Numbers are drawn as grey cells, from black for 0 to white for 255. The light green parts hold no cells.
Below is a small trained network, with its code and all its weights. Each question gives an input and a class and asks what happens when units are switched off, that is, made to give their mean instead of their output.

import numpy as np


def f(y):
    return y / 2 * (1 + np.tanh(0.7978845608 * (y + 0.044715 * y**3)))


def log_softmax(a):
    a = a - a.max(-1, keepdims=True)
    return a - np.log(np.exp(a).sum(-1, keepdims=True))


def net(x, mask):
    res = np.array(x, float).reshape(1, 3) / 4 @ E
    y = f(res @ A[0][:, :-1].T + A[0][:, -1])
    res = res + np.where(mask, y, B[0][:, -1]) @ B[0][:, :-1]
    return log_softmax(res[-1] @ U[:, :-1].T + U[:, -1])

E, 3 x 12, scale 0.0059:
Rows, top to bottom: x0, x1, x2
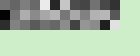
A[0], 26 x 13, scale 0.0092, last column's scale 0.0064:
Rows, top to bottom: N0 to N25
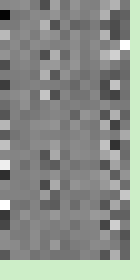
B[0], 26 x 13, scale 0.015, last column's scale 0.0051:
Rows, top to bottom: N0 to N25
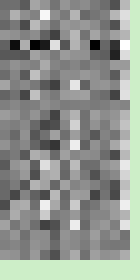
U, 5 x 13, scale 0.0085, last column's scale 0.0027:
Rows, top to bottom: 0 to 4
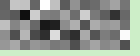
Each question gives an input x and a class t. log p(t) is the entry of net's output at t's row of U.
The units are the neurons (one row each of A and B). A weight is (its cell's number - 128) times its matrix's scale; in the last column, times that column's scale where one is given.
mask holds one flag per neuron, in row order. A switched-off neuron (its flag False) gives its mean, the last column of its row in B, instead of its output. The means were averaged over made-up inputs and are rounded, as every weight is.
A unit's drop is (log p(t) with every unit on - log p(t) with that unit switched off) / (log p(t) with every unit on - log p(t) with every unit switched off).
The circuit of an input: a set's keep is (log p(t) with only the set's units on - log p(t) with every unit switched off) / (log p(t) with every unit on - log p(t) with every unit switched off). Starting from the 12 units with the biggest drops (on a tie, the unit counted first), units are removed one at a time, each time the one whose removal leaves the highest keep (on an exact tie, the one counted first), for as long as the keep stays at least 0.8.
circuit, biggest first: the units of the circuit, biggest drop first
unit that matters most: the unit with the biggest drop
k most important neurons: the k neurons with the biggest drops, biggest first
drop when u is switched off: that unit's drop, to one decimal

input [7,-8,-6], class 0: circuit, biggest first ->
(N20)
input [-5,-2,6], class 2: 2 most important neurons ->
(N22 N8)
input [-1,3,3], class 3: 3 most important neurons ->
(N20 N16 N14)
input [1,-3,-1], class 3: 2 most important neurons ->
(N1 N21)
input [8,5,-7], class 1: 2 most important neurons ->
(N9 N2)
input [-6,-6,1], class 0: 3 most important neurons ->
(N20 N16 N9)
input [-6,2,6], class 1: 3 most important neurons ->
(N5 N18 N15)
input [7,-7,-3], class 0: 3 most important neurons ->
(N20 N16 N5)
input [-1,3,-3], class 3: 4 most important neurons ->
(N20 N16 N8 N22)
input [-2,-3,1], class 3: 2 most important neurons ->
(N1 N21)
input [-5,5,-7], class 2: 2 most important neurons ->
(N14 N12)
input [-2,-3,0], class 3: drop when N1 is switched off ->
0.4
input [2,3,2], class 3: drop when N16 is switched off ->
0.2
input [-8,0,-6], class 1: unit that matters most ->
N5
